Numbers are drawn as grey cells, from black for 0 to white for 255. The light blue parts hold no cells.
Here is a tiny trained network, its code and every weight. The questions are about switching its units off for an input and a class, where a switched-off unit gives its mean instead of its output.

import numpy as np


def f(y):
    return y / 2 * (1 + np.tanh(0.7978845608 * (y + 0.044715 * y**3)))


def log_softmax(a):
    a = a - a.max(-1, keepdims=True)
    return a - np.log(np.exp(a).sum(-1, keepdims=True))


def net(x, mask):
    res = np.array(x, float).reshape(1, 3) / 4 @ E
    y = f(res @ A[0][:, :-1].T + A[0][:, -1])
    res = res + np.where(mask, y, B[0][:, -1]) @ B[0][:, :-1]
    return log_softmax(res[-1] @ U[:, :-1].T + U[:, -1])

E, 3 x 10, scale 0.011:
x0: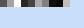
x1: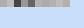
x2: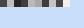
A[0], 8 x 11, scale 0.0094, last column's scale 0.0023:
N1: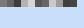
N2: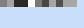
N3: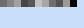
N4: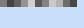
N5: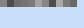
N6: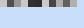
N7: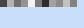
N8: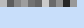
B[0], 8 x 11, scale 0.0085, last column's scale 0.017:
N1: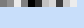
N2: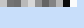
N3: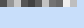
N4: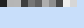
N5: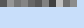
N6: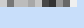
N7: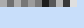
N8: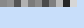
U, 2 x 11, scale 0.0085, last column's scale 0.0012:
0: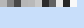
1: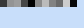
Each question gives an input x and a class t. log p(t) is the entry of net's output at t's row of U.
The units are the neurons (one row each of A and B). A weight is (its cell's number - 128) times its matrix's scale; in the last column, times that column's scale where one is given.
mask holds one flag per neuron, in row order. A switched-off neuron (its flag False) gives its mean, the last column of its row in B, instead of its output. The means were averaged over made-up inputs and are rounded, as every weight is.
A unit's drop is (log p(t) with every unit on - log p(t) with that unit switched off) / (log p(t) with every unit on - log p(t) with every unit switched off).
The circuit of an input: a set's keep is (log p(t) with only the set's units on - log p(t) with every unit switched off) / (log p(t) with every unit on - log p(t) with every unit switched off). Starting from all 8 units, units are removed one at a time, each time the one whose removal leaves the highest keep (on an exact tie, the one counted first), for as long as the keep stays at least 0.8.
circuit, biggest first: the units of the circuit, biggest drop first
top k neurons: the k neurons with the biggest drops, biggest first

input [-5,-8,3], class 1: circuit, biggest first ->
[N1]
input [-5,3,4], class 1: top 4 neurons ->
[N1; N4; N6; N8]
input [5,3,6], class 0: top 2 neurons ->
[N2; N1]
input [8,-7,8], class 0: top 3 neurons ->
[N2; N1; N7]
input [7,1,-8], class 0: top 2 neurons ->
[N6; N1]
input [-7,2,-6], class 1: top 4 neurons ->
[N1; N4; N2; N7]
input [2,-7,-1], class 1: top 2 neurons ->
[N2; N7]
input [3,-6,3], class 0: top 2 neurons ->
[N1; N4]
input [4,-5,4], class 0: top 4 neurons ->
[N1; N4; N2; N7]
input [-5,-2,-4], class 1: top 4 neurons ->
[N1; N2; N4; N7]
